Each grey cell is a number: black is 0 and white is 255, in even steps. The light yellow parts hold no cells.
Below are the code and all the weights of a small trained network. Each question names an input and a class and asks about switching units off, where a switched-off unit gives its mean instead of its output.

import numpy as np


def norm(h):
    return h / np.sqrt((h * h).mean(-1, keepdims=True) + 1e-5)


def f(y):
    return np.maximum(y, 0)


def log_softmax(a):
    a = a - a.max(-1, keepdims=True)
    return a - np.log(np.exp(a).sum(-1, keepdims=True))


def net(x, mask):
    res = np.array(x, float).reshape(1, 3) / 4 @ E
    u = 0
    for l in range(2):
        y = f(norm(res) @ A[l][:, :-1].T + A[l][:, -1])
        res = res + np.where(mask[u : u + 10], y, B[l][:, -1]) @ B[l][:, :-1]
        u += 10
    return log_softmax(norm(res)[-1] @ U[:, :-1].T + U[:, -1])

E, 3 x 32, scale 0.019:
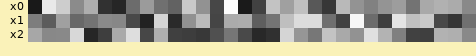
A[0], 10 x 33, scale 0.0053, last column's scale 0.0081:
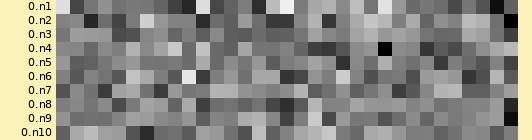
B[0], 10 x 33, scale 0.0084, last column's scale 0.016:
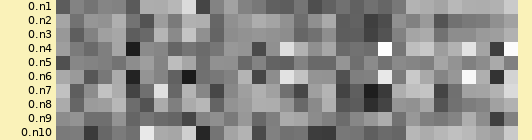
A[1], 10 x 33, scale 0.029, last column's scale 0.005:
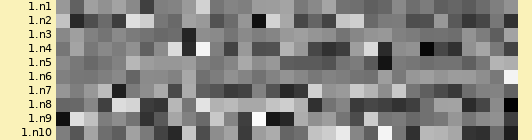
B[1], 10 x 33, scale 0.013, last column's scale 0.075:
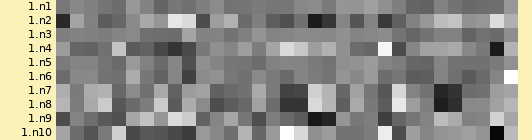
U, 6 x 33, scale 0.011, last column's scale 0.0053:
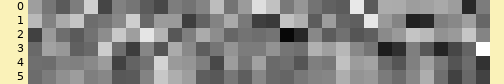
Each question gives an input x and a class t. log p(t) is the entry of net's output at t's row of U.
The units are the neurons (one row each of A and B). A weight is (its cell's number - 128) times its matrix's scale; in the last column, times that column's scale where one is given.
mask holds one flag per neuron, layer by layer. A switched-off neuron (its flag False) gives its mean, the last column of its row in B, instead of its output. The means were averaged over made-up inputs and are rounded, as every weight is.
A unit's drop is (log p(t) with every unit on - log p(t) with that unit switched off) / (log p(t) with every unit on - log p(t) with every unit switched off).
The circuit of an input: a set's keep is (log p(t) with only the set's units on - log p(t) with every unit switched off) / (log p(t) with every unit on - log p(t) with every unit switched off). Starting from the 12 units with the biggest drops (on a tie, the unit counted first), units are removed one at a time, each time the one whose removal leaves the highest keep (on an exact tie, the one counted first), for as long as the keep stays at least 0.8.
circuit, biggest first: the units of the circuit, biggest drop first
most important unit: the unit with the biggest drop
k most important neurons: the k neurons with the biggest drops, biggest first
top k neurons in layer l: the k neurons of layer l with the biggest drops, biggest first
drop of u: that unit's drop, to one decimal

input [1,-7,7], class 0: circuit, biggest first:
1.n4
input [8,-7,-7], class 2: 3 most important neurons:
1.n9, 1.n10, 0.n6
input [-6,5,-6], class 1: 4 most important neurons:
1.n8, 0.n4, 0.n10, 1.n9
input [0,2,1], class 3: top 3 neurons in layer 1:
1.n10, 1.n8, 1.n4
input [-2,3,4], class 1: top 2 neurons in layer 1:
1.n10, 1.n4
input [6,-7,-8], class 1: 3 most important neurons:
1.n8, 1.n10, 0.n6
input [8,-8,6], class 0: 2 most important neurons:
1.n4, 1.n2
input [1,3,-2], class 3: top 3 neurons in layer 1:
1.n8, 1.n10, 1.n2
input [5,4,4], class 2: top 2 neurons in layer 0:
0.n4, 0.n7
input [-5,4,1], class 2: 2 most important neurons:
1.n2, 0.n4
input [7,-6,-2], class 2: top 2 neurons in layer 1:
1.n9, 1.n10
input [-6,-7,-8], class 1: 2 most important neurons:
1.n8, 1.n10
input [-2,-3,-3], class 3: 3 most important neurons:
1.n10, 1.n2, 1.n4
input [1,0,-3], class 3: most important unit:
0.n7
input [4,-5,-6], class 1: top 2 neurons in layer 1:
1.n8, 1.n10
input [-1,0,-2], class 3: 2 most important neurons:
0.n7, 1.n8
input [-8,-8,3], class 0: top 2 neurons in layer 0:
0.n10, 0.n4
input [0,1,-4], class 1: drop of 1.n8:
0.2
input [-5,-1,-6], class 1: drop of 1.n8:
0.9
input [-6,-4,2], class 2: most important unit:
1.n2
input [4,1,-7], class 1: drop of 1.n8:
0.4
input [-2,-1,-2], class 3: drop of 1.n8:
0.4
